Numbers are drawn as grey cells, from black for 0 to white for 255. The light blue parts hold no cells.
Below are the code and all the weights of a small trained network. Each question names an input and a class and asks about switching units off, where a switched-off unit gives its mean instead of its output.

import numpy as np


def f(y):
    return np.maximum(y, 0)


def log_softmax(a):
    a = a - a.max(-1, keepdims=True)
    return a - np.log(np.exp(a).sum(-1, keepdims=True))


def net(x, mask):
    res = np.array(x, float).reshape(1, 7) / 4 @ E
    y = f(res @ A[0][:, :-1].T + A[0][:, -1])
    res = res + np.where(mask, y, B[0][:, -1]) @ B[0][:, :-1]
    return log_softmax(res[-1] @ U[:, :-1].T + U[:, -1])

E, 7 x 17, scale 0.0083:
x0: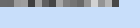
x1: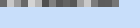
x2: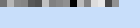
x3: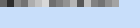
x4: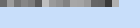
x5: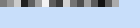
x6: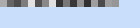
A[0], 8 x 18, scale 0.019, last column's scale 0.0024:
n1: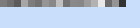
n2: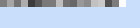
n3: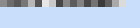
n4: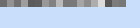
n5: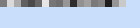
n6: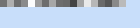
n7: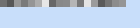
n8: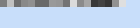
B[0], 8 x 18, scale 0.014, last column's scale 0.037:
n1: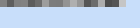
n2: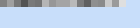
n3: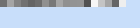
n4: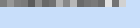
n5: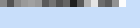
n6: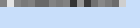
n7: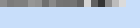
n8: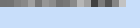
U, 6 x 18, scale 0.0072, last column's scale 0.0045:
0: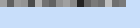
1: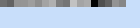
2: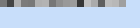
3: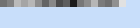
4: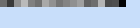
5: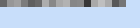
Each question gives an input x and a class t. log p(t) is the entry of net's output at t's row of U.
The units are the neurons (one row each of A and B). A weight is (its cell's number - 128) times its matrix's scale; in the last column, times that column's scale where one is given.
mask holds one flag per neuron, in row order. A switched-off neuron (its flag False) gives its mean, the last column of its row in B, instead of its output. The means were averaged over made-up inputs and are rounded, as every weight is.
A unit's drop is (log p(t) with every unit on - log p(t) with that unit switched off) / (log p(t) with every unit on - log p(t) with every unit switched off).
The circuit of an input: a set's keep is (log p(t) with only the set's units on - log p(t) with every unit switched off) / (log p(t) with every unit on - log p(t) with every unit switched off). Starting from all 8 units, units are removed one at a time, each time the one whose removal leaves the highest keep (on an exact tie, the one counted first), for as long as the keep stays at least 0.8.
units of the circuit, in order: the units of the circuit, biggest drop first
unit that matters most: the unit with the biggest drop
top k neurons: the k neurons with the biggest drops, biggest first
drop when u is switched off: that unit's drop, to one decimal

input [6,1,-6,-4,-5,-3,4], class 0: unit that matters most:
n5
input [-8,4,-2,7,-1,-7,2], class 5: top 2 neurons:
[n5; n7]
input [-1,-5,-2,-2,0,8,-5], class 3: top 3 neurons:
[n2; n4; n5]
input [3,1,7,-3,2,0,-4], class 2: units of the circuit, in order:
[n5; n2]
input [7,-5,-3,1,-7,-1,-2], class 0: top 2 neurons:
[n3; n6]
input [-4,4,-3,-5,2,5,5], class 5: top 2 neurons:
[n3; n7]
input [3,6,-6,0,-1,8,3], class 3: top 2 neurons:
[n2; n4]
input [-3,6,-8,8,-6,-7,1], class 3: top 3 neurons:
[n6; n2; n1]
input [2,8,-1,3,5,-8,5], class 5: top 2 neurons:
[n5; n7]
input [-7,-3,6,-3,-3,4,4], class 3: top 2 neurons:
[n5; n2]
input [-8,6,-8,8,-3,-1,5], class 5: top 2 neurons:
[n3; n5]
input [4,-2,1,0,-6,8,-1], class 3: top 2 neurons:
[n2; n4]
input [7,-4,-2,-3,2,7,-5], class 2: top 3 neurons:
[n6; n7; n8]
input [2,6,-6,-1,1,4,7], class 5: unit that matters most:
n5
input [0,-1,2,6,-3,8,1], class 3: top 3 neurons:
[n2; n5; n4]
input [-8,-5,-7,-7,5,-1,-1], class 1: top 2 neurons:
[n8; n5]
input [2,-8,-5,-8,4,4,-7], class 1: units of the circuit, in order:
[n3; n8]
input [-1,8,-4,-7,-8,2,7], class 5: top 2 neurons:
[n5; n7]
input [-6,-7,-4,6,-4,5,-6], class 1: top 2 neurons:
[n5; n3]
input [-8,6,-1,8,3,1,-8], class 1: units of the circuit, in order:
[n8]
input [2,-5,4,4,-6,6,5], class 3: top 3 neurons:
[n2; n4; n1]
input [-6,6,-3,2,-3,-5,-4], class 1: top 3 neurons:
[n5; n3; n8]
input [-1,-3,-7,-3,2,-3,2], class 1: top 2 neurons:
[n5; n3]
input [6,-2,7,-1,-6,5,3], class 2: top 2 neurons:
[n6; n2]
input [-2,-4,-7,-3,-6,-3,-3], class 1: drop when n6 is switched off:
0.1
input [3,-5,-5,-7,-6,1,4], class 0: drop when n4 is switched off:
-0.1
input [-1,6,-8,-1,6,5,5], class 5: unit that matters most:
n3
